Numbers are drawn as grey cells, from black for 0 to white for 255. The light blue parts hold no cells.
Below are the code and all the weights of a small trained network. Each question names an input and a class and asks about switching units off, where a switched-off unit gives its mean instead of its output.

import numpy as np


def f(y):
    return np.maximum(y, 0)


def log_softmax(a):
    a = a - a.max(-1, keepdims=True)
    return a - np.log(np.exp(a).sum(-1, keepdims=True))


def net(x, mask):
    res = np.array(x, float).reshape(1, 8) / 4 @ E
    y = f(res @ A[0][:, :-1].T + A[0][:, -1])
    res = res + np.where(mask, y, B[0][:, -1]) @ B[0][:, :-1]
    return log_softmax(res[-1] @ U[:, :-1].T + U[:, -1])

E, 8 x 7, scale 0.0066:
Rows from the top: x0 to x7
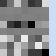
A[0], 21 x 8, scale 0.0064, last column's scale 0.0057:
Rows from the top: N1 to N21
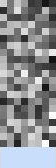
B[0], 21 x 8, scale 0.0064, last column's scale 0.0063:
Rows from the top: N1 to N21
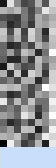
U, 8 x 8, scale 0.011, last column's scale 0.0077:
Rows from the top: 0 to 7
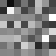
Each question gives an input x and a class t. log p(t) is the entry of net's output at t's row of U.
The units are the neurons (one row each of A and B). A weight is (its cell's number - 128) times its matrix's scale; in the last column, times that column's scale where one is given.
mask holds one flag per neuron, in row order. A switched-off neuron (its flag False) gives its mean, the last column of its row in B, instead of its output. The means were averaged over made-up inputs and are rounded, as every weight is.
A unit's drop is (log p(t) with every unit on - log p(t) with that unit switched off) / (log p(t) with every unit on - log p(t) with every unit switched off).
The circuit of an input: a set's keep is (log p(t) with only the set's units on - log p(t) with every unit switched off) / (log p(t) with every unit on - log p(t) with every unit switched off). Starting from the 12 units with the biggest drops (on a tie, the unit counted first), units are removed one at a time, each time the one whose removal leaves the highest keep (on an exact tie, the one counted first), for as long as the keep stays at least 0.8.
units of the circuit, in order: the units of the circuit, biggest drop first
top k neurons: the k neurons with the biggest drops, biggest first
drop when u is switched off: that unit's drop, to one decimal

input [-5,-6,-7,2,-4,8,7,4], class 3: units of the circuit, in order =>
[N11]
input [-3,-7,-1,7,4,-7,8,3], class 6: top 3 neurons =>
[N19; N12; N8]
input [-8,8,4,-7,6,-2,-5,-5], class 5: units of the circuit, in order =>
[N20; N13]
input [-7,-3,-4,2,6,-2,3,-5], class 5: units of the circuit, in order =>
[N13; N20]
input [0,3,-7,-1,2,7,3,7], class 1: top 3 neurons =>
[N1; N10; N15]
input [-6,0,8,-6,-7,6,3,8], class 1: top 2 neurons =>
[N1; N10]
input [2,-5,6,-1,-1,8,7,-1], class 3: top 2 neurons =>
[N11; N5]
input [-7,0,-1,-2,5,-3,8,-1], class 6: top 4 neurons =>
[N12; N19; N8; N2]
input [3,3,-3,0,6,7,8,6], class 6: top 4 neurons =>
[N19; N8; N12; N21]
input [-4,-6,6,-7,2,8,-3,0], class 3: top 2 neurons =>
[N5; N11]
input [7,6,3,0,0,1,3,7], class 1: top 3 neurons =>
[N1; N10; N13]
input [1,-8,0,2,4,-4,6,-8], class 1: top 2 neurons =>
[N21; N17]
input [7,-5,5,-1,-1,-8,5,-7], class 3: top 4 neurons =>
[N15; N6; N1; N10]
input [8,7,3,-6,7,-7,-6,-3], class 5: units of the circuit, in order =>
[N2]
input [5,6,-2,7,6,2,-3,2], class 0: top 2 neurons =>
[N9; N3]
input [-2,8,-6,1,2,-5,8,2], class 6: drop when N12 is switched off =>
0.2
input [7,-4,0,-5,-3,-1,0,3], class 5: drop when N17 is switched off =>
0.0
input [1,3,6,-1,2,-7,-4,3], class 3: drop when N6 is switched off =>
0.3
